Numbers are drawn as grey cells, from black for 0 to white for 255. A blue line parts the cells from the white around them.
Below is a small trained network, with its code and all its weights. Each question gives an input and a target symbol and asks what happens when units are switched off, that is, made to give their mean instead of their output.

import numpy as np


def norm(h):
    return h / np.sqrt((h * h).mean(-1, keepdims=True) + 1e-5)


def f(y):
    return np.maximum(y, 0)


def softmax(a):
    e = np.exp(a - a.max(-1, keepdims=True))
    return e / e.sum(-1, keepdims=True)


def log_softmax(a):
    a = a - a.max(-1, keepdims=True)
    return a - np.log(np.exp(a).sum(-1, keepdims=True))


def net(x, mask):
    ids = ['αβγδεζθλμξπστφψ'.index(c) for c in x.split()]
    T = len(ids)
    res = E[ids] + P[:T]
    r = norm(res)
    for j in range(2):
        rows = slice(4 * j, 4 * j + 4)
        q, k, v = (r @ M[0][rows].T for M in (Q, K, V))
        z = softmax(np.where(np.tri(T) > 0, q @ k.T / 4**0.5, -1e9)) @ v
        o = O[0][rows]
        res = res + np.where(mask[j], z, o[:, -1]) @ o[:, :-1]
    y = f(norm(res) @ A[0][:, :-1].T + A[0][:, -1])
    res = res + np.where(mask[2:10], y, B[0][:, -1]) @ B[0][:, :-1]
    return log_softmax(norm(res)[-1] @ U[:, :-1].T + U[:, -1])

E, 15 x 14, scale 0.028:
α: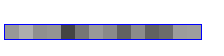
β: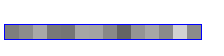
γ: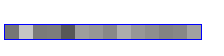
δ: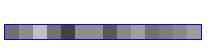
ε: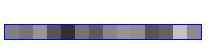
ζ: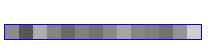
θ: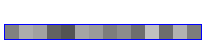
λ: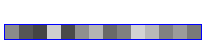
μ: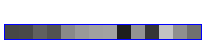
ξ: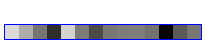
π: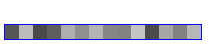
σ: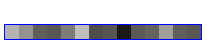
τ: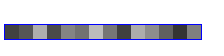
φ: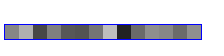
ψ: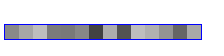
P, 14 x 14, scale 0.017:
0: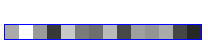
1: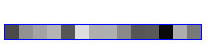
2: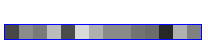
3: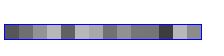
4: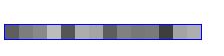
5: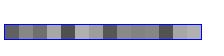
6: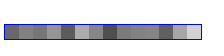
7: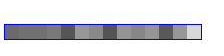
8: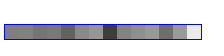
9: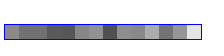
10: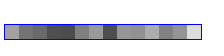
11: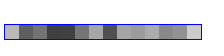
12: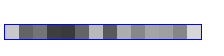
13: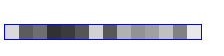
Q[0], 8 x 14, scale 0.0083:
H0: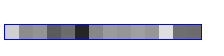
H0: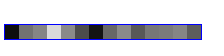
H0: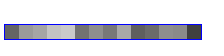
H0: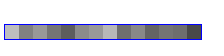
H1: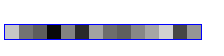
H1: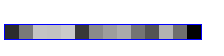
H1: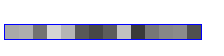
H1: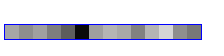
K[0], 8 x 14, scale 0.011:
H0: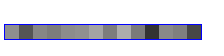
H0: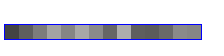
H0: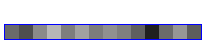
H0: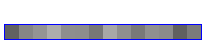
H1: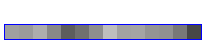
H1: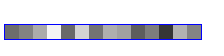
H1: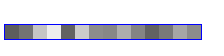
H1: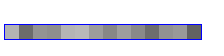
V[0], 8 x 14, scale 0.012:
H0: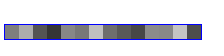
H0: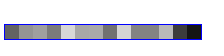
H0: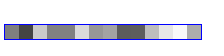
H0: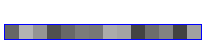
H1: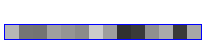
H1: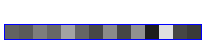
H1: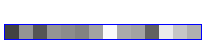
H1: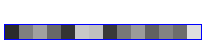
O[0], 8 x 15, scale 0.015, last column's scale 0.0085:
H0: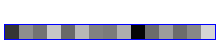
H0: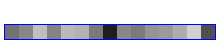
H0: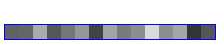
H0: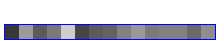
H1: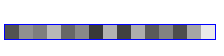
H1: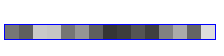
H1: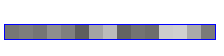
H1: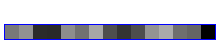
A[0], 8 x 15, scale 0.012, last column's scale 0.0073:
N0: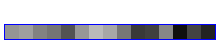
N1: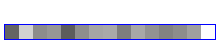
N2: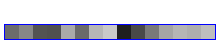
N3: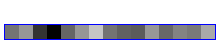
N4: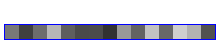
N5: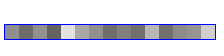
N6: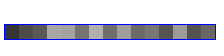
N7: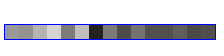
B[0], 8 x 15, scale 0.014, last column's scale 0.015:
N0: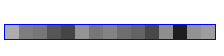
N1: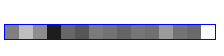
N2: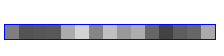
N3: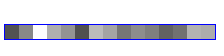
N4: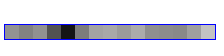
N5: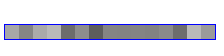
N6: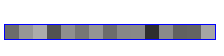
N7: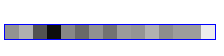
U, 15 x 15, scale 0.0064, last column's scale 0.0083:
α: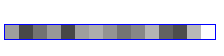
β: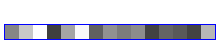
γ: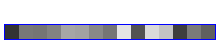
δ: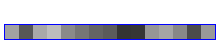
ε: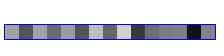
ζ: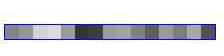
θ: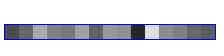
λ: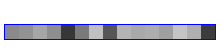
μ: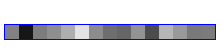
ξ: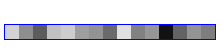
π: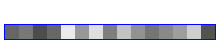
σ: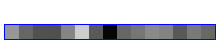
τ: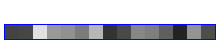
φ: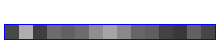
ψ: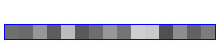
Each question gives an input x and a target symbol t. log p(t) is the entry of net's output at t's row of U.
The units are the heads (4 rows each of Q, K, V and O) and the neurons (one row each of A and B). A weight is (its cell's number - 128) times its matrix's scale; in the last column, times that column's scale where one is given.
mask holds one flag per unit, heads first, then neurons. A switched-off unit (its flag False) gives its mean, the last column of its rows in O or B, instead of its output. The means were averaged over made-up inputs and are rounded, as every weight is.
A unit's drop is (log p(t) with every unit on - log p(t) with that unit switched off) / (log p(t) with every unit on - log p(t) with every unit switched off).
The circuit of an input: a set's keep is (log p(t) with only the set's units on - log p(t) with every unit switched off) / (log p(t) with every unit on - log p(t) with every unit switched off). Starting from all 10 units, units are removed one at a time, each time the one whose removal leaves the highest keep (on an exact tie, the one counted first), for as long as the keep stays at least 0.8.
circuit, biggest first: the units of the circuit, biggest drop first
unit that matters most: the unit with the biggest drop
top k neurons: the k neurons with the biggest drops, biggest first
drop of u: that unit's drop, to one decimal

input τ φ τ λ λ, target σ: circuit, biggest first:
[H1, N7]
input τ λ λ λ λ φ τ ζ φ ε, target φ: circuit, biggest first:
[H0]
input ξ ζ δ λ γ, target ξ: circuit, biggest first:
[H1, H0]
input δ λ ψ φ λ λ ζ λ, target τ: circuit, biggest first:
[H1, N3]
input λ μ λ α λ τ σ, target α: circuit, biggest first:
[H0, N6]
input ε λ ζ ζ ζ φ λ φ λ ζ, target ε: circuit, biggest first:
[H1, H0]
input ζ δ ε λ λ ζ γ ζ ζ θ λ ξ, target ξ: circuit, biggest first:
[H1, N1]
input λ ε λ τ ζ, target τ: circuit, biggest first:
[H1, N3]
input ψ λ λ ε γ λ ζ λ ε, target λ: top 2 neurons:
[N4, N2]
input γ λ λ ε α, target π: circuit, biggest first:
[H0, H1]
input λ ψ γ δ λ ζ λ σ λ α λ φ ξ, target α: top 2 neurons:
[N0, N6]
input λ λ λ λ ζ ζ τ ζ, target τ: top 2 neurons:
[N3, N7]
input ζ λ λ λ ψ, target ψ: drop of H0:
0.6
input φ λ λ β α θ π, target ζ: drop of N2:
0.1
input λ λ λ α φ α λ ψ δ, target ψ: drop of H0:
0.8
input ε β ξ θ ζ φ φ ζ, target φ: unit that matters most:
H0
